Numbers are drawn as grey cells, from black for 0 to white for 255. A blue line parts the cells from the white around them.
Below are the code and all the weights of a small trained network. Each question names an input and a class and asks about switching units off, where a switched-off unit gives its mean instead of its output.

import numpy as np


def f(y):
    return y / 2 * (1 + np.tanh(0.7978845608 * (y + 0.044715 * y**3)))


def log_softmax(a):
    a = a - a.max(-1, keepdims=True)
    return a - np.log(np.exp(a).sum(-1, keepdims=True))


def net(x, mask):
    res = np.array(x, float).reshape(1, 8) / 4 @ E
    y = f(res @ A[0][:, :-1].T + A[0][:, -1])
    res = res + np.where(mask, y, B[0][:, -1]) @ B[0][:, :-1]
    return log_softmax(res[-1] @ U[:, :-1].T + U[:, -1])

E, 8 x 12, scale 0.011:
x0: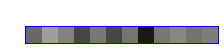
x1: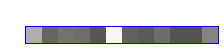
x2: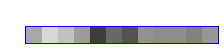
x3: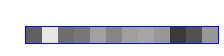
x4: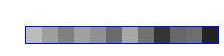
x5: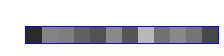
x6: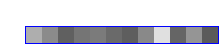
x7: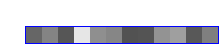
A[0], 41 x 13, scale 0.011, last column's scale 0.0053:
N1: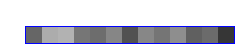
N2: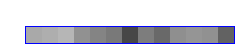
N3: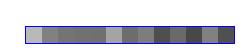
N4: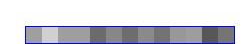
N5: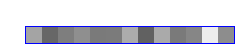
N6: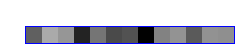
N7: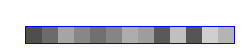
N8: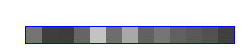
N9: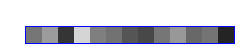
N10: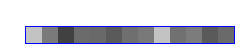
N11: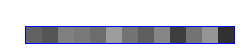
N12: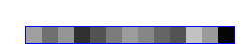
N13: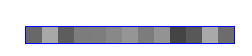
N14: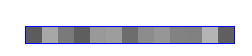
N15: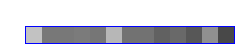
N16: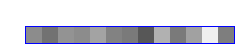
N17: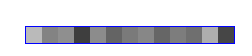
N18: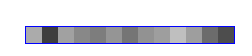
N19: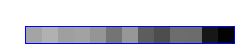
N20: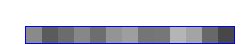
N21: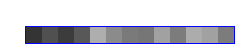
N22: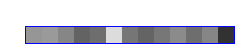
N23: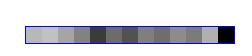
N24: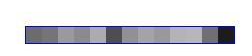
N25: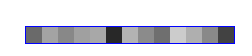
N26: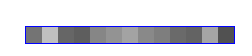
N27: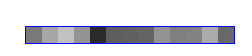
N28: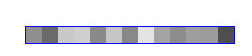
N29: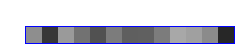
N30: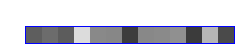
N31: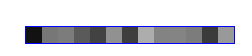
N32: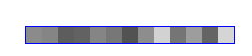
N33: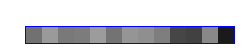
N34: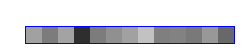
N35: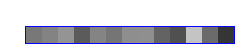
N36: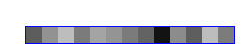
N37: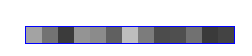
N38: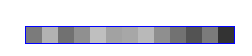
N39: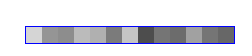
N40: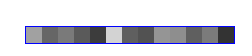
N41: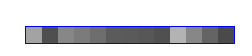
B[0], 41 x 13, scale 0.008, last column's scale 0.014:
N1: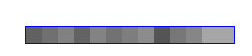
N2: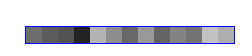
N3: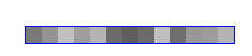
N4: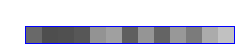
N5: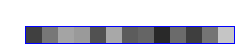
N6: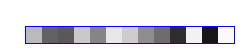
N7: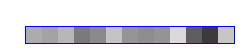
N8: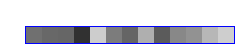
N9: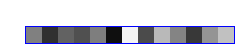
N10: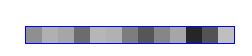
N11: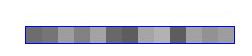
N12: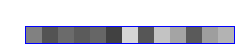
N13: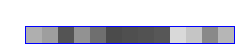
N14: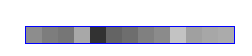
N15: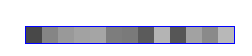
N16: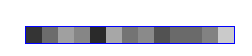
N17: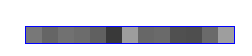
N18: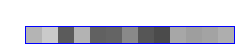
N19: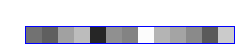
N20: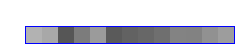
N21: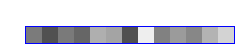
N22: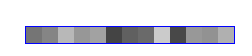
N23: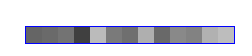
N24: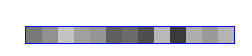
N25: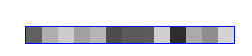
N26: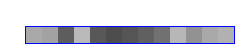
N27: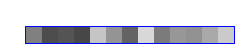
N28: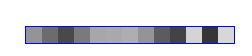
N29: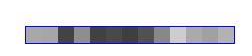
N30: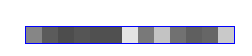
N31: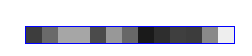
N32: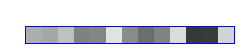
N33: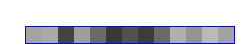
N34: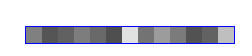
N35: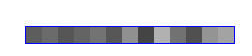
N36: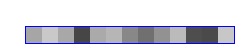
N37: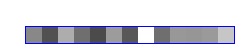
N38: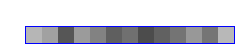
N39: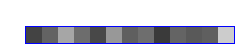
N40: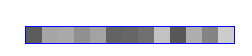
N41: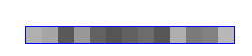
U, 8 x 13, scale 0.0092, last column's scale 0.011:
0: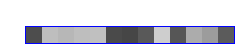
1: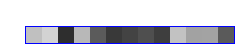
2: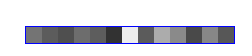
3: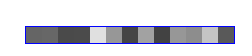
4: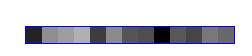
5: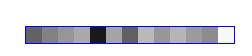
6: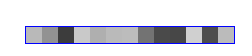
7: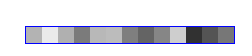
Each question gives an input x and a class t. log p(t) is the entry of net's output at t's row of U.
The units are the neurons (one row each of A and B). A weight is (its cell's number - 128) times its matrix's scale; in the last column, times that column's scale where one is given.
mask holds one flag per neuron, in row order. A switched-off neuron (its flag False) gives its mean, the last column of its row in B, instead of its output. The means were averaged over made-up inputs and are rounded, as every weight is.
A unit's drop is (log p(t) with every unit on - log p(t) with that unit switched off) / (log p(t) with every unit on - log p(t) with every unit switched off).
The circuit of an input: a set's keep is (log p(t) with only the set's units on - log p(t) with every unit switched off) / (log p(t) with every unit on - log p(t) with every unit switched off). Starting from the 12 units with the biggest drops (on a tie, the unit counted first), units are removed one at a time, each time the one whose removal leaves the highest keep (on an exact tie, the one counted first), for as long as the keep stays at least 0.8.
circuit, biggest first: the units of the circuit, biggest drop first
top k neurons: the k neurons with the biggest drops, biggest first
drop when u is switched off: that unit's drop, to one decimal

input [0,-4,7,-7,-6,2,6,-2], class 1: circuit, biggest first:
[N18]
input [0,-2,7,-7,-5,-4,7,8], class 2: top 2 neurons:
[N9 N30]
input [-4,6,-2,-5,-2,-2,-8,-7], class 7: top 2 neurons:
[N36 N7]
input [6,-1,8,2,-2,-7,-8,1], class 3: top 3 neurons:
[N27 N23 N2]
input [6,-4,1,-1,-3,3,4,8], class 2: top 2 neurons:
[N9 N30]
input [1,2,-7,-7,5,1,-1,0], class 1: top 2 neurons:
[N41 N29]
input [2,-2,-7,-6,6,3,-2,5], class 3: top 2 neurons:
[N8 N37]
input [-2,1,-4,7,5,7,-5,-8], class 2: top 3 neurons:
[N34 N35 N12]
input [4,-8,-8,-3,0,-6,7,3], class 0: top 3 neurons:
[N25 N24 N27]
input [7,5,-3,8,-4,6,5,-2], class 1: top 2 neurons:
[N13 N26]
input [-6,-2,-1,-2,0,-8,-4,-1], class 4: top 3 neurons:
[N39 N5 N6]
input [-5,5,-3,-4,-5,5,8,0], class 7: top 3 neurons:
[N32 N10 N6]
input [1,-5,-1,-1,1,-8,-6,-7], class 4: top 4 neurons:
[N39 N5 N9 N30]
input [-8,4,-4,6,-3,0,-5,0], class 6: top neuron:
[N28]
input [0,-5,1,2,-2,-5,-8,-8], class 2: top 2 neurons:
[N34 N12]
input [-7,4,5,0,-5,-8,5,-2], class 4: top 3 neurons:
[N5 N16 N6]
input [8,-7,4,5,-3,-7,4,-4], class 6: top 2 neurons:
[N6 N31]
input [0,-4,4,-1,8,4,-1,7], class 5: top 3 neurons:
[N19 N37 N34]
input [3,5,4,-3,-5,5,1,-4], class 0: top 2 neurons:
[N40 N22]
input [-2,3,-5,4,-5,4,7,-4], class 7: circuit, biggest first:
[N32]
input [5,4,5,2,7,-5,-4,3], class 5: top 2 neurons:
[N19 N31]
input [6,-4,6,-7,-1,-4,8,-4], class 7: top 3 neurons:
[N10 N32 N13]
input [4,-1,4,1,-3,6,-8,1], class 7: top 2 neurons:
[N36 N7]
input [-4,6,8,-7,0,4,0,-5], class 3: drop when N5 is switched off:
0.0
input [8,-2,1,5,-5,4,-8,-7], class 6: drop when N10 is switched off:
0.1
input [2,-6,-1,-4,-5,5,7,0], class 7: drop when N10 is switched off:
0.3
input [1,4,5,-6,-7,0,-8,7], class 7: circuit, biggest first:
[N36]
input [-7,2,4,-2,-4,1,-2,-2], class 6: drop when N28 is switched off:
0.8
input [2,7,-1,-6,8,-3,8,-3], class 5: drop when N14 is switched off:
-0.1
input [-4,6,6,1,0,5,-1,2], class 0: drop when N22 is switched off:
0.4
